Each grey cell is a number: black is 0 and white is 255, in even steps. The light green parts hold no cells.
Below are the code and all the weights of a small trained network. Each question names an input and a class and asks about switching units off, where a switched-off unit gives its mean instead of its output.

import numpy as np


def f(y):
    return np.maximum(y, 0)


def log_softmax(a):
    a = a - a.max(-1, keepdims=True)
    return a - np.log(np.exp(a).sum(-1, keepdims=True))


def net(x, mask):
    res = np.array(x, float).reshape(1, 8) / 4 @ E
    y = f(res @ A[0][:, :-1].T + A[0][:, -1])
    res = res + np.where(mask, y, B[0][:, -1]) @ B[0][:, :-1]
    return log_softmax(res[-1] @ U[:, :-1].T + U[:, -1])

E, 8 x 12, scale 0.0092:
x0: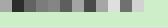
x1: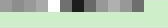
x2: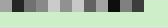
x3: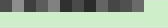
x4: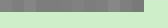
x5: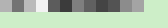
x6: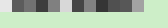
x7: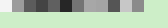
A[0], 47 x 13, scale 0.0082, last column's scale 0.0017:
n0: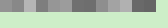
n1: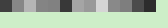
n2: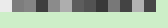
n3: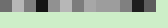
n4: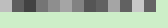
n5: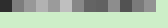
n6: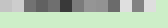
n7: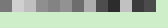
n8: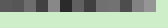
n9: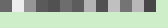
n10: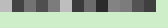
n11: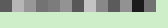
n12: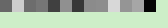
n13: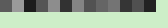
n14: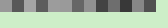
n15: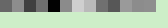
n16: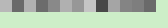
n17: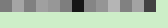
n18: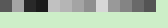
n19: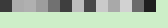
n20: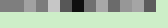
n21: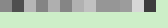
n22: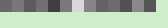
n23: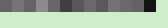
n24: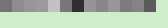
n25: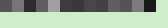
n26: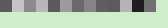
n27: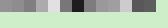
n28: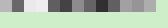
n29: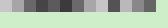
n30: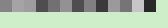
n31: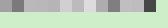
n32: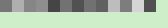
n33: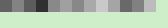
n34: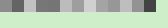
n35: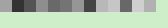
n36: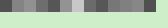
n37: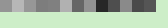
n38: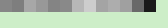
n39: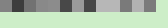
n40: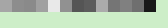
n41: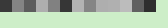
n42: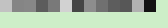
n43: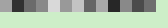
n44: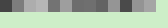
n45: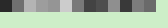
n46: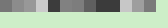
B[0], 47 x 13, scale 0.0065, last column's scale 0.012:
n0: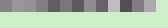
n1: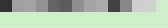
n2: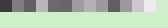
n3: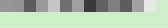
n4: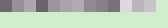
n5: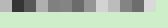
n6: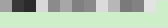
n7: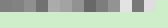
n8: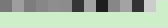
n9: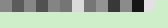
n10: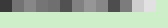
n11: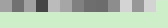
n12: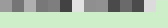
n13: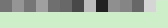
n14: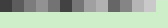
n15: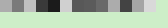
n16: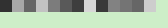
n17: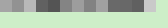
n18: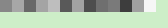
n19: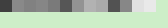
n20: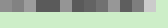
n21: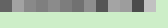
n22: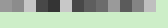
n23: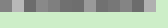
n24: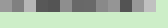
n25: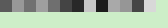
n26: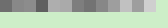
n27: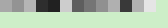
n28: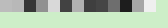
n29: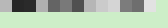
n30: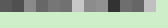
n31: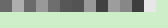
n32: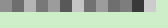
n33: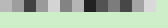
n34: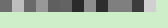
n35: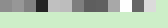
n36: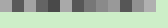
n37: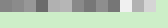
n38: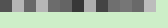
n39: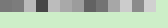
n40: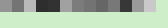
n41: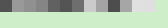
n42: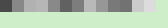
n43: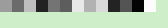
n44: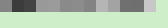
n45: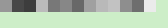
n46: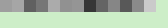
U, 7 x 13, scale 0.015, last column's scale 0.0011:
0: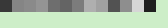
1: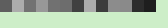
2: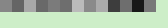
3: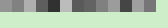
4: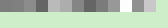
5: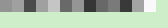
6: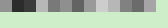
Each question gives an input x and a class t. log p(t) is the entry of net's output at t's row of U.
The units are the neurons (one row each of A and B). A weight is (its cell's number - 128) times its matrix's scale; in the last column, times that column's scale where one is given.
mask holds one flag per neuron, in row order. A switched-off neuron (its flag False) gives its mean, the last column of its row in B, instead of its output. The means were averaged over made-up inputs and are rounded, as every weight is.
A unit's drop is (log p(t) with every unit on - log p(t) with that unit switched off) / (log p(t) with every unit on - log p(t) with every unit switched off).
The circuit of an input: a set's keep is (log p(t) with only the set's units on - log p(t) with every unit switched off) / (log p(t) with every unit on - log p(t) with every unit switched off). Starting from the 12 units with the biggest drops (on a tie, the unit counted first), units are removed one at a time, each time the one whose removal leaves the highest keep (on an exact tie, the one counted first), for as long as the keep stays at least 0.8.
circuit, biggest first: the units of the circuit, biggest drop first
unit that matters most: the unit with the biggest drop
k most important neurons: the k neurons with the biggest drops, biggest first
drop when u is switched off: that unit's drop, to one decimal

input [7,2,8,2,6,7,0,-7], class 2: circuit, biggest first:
(n43)
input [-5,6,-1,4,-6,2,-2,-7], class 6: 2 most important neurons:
(n45, n5)
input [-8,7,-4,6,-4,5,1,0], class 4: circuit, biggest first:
(n7, n37)
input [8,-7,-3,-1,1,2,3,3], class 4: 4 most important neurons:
(n35, n4, n27, n39)
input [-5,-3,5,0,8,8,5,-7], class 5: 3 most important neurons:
(n28, n46, n29)
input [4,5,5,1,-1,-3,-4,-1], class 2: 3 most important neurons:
(n43, n15, n22)
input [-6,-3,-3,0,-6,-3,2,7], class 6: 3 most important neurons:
(n29, n6, n35)
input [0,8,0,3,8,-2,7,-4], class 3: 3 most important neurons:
(n27, n40, n20)
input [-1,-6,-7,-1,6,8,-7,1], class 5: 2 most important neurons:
(n28, n46)
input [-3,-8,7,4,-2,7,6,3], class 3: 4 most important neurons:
(n15, n22, n9, n12)
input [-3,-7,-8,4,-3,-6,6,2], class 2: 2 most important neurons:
(n9, n12)
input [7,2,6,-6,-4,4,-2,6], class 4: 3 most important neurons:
(n35, n39, n25)
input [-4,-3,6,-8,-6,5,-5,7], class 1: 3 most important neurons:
(n31, n34, n38)
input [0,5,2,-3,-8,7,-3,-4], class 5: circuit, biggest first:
(n28)
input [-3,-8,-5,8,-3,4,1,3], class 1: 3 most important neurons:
(n25, n13, n8)
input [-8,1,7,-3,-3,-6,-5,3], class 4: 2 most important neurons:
(n11, n7)
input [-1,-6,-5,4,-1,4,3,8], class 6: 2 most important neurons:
(n29, n6)
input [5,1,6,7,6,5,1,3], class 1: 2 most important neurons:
(n25, n8)
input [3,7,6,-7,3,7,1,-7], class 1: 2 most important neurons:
(n31, n21)
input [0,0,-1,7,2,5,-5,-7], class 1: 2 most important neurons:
(n25, n8)
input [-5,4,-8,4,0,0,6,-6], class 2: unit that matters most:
n9
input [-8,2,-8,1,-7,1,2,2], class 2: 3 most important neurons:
(n9, n12, n30)
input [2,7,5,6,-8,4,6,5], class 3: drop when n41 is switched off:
0.2
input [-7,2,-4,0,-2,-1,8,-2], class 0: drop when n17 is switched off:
0.0
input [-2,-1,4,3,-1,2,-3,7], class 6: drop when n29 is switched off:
0.1
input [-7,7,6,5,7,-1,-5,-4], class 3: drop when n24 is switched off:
0.2
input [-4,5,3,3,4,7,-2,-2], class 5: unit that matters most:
n28
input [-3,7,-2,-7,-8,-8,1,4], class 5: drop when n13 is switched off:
0.1
